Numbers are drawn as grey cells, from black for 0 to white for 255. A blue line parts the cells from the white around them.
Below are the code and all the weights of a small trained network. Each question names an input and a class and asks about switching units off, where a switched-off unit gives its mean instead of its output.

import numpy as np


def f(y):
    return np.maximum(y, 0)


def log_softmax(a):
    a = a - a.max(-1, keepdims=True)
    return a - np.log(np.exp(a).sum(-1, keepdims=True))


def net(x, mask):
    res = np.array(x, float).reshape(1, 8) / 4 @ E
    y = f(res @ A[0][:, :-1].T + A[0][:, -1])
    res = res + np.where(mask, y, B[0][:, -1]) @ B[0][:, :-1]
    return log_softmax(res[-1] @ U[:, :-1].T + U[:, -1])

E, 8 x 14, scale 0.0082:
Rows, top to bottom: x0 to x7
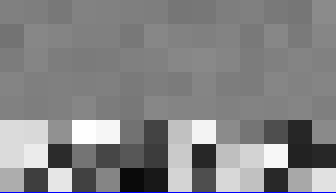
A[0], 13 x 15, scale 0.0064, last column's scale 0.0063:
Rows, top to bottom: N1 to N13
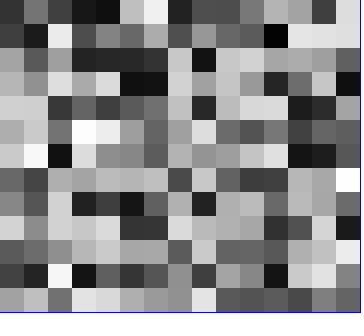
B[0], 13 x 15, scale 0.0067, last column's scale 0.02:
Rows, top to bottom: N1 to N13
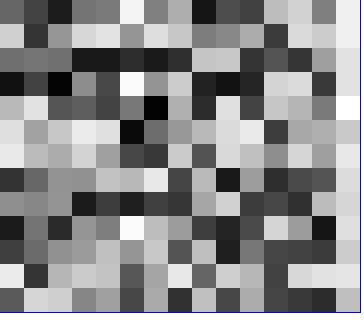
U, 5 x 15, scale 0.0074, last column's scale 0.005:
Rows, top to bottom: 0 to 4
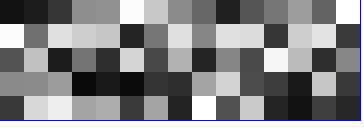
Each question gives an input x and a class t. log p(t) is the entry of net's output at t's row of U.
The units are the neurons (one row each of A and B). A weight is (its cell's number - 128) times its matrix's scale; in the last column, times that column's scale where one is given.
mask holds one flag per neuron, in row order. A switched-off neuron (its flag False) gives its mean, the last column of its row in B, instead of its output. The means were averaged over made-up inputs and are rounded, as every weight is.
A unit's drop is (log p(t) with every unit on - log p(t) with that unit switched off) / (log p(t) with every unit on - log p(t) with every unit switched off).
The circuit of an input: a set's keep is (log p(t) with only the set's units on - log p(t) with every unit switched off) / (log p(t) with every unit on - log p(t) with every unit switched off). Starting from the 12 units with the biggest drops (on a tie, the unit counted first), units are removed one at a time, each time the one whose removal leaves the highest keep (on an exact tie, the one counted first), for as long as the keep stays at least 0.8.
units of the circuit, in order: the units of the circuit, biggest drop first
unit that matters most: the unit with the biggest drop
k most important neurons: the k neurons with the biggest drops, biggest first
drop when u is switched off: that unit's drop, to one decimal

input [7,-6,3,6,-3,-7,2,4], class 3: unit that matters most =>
N3
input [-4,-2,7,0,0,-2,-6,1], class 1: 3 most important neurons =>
N4; N2; N12
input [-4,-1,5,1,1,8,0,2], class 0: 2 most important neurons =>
N4; N10
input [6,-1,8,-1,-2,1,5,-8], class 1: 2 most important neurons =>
N7; N4
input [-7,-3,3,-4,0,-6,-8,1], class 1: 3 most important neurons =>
N12; N2; N4
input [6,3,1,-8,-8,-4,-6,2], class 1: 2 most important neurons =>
N12; N2
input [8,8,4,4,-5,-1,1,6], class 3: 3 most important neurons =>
N3; N9; N7
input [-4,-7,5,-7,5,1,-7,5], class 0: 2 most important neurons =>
N4; N7
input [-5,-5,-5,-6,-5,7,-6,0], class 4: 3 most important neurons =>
N13; N6; N1
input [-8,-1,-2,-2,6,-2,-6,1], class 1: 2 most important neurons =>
N4; N2
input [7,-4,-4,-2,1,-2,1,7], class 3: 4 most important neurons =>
N3; N9; N7; N6
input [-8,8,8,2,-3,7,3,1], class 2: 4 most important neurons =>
N10; N4; N12; N2
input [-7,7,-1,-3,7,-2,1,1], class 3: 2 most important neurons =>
N4; N10
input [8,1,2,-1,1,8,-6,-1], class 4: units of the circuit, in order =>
N13
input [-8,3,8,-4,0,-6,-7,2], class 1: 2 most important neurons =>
N12; N2
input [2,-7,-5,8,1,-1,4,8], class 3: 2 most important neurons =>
N3; N9
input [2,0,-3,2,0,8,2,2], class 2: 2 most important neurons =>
N10; N4
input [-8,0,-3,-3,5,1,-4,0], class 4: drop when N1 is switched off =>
0.4
